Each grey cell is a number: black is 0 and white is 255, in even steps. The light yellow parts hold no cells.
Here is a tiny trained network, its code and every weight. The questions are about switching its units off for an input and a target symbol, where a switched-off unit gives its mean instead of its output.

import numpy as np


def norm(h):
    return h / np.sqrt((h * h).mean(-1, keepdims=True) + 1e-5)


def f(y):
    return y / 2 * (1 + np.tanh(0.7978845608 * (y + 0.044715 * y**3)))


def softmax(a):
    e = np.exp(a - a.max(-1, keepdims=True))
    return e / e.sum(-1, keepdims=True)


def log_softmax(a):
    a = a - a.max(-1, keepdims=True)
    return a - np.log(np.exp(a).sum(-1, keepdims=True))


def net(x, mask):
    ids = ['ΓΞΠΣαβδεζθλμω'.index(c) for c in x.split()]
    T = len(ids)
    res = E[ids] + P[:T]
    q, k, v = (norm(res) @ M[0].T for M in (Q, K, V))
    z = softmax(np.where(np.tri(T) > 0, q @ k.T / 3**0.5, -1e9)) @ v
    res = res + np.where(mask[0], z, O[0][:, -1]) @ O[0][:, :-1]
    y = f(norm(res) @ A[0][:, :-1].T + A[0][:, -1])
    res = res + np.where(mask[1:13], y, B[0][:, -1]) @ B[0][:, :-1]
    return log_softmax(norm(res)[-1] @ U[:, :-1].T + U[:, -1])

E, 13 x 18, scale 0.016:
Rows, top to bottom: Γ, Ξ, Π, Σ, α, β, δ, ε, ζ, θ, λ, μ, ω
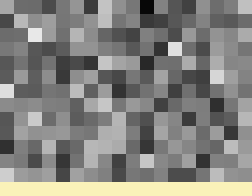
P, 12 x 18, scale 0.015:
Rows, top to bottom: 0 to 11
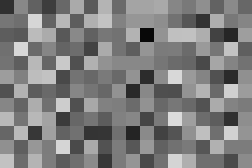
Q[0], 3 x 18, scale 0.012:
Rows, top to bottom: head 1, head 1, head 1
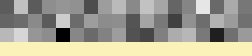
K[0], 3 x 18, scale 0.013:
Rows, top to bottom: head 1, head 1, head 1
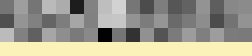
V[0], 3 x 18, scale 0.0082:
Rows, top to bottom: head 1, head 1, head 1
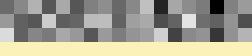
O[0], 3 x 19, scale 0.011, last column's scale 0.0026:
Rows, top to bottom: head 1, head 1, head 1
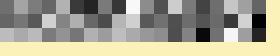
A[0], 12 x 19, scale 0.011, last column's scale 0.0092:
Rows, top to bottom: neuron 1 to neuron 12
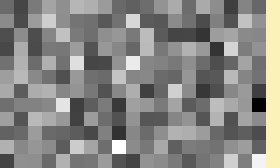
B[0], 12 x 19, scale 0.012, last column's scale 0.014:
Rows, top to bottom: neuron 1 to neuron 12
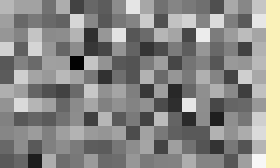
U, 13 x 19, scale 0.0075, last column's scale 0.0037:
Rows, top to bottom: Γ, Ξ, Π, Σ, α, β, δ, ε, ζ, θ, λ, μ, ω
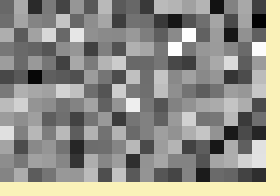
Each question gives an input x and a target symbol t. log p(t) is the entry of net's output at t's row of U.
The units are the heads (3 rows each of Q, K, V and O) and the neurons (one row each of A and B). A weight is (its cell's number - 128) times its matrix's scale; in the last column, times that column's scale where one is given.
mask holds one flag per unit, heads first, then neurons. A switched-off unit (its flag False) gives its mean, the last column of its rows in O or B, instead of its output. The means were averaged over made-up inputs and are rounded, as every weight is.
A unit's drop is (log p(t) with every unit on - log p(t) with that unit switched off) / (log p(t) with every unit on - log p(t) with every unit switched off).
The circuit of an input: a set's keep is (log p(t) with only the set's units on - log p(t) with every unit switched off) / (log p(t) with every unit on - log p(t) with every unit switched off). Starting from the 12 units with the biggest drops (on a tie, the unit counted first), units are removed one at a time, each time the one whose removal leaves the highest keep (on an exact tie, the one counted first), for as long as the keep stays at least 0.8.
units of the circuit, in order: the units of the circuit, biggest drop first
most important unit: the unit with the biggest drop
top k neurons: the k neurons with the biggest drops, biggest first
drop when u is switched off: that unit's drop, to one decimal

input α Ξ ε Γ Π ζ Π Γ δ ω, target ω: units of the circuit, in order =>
head 1; neuron 11; neuron 3
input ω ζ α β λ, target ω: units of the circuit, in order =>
head 1; neuron 11
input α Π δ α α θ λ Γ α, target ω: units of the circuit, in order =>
head 1; neuron 11
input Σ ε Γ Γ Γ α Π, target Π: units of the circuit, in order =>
neuron 12; neuron 5
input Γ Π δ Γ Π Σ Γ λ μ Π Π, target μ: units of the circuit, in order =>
head 1; neuron 2; neuron 12
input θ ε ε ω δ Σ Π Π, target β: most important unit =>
neuron 12
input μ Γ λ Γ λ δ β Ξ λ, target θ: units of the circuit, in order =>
head 1; neuron 1
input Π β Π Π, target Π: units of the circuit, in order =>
neuron 12; neuron 9
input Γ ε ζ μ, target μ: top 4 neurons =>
neuron 5; neuron 3; neuron 12; neuron 2
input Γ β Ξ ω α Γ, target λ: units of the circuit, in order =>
head 1; neuron 2; neuron 1; neuron 11
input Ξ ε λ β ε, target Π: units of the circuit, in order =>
head 1; neuron 8; neuron 2
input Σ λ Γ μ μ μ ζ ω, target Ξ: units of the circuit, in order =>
head 1; neuron 10; neuron 2
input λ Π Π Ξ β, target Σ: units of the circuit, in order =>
head 1; neuron 2; neuron 7
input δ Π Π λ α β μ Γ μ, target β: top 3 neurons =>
neuron 5; neuron 2; neuron 9
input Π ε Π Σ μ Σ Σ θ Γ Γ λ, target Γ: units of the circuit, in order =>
neuron 12; neuron 3; neuron 9
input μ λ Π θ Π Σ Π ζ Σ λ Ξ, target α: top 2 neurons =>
neuron 3; neuron 2
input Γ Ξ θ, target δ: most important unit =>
neuron 10
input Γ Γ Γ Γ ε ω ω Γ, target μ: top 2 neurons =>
neuron 9; neuron 2
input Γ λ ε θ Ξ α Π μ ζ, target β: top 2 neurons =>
neuron 2; neuron 5
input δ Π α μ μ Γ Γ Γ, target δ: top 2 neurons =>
neuron 3; neuron 6
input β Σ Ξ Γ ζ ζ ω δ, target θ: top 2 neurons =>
neuron 1; neuron 9
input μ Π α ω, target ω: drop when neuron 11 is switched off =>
0.3
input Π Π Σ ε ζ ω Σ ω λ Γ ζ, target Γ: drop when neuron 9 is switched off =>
0.1
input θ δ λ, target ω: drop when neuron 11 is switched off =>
0.2
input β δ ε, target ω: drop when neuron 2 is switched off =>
0.1
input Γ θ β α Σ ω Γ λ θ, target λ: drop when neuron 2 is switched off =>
0.1
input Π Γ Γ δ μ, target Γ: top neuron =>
neuron 3
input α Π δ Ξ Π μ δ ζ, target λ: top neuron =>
neuron 1
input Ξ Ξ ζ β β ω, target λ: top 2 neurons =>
neuron 2; neuron 1
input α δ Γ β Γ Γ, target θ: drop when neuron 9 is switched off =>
0.2
